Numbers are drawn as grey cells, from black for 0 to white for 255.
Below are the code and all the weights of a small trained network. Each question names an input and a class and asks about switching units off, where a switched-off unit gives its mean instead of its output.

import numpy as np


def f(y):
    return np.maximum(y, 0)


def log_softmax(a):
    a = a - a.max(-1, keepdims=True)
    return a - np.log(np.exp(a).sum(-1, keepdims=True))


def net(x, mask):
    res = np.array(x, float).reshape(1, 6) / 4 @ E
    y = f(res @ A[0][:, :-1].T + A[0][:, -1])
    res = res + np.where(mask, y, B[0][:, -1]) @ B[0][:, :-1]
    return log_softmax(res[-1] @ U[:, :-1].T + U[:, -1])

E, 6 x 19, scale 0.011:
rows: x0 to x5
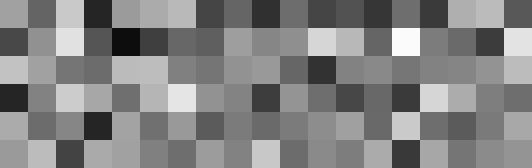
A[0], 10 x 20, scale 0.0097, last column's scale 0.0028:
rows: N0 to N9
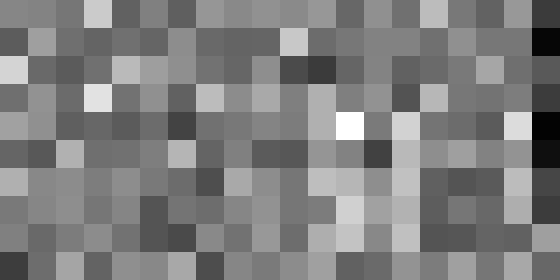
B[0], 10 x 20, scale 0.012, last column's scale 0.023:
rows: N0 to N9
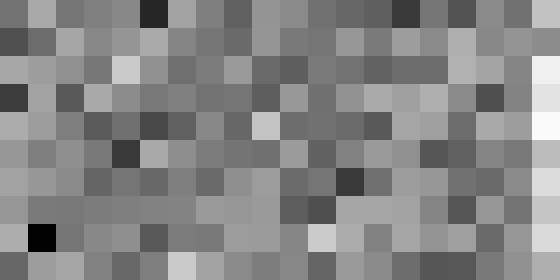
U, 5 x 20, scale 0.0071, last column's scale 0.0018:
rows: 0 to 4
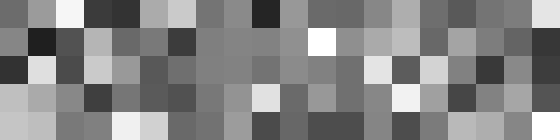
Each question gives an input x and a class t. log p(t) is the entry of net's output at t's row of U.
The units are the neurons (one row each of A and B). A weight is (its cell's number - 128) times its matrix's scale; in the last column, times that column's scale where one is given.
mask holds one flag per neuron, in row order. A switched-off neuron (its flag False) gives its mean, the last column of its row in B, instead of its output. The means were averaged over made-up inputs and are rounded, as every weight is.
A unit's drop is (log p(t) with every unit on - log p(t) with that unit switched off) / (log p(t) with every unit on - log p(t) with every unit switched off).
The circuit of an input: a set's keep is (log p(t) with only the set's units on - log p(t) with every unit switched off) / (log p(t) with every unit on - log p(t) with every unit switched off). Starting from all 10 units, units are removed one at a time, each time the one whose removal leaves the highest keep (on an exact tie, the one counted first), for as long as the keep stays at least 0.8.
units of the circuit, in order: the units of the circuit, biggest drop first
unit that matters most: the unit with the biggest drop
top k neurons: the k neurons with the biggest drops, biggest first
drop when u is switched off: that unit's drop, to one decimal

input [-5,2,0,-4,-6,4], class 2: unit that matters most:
N3
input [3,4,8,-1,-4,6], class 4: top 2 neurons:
[N4, N8]
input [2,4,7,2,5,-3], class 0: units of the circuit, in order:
[N5, N9]
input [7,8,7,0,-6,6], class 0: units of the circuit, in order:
[N4, N8]
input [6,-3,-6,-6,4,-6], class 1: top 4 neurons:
[N4, N8, N0, N6]
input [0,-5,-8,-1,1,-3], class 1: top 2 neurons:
[N2, N4]
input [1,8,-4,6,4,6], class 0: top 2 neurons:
[N9, N5]
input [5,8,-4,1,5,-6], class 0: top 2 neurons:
[N5, N9]
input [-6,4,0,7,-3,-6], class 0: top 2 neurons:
[N5, N9]
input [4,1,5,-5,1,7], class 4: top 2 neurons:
[N2, N8]
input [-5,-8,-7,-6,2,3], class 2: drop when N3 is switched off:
0.6
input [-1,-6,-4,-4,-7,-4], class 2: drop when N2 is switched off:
0.0
